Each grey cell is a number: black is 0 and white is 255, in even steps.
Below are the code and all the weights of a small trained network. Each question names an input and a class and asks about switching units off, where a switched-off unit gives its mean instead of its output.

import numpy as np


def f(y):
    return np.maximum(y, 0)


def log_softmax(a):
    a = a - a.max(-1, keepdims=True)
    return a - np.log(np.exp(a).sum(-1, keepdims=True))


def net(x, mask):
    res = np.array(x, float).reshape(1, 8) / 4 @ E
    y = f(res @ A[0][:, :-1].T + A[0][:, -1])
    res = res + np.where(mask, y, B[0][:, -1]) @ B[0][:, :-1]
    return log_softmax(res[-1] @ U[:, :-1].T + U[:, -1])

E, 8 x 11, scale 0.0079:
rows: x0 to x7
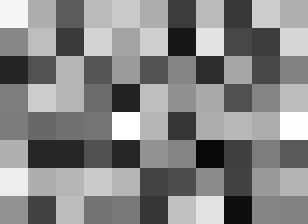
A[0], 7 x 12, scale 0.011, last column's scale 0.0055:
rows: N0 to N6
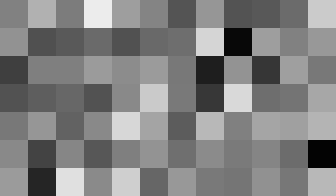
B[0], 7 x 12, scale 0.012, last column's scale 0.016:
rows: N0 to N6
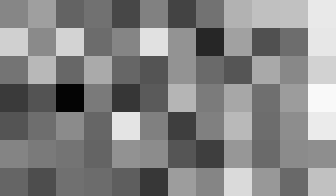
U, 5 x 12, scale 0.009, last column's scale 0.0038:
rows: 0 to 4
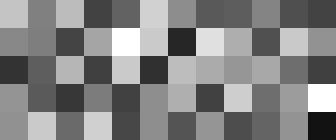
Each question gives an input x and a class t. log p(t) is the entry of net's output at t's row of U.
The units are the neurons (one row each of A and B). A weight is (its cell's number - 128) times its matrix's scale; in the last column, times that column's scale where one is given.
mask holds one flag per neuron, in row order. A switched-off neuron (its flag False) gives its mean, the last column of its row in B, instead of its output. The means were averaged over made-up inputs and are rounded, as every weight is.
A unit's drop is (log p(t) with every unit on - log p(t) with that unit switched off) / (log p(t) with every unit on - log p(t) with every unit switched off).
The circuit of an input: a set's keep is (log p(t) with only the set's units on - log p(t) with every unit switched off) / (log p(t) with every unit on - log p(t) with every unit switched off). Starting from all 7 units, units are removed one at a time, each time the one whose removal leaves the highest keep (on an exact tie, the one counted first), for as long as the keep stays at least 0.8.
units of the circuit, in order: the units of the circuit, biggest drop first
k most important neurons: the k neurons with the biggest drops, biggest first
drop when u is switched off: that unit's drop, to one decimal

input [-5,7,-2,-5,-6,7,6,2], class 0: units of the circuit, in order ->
(N3; N1)
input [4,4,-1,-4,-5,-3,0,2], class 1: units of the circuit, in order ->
(N3)
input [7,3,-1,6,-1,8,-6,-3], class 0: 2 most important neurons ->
(N1; N6)
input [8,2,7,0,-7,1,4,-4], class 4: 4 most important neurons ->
(N3; N4; N6; N1)
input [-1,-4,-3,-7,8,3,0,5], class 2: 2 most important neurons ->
(N0; N3)
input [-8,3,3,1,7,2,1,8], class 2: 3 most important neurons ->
(N3; N0; N6)
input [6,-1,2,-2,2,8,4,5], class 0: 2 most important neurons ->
(N3; N1)
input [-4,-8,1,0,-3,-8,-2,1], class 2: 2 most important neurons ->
(N1; N0)
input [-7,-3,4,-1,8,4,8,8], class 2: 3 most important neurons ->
(N3; N0; N6)
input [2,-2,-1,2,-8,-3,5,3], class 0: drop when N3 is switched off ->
0.7
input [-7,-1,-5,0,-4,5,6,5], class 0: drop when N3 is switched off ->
0.2
